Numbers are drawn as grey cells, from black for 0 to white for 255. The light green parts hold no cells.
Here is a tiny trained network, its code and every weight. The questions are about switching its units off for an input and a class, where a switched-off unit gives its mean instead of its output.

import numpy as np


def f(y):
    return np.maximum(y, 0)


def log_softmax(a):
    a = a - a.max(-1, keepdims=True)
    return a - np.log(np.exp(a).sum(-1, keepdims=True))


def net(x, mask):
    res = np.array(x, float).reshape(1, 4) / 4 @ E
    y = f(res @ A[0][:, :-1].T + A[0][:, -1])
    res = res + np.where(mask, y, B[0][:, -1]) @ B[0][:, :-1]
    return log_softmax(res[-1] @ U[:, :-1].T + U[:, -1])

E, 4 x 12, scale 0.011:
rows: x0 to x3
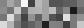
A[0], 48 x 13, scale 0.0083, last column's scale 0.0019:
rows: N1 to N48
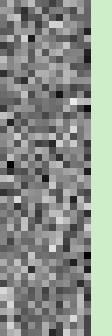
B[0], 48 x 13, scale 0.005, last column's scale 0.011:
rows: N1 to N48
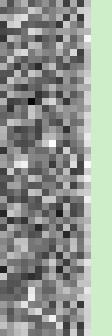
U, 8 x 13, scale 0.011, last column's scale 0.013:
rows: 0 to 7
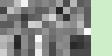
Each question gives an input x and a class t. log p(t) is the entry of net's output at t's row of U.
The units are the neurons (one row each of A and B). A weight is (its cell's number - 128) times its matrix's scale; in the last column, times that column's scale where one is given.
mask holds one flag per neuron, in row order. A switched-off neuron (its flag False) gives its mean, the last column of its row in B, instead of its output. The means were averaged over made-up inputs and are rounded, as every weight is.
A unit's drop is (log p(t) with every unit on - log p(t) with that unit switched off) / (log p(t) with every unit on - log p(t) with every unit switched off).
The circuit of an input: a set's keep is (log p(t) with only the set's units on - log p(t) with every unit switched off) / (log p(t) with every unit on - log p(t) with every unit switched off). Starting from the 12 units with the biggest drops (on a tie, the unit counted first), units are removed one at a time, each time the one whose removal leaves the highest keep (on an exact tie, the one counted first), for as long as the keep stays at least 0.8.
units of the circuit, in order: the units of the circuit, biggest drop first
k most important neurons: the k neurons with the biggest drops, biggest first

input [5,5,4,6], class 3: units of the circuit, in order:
[N42; N45]
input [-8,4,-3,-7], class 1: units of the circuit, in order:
[N4]
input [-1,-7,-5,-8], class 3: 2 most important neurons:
[N28; N11]
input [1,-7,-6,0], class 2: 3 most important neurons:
[N21; N15; N19]
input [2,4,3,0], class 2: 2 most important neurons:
[N24; N29]
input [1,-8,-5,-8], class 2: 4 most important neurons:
[N15; N21; N19; N46]
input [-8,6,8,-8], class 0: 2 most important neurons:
[N3; N47]
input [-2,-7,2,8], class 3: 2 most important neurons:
[N26; N42]
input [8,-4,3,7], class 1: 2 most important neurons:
[N6; N39]
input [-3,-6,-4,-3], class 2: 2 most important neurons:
[N15; N21]
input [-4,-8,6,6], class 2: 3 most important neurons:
[N21; N15; N46]
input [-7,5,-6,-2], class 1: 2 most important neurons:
[N4; N31]
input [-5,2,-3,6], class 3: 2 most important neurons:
[N26; N2]
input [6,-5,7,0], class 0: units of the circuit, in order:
[N48]
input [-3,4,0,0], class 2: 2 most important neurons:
[N6; N40]
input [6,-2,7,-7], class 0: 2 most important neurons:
[N48; N3]
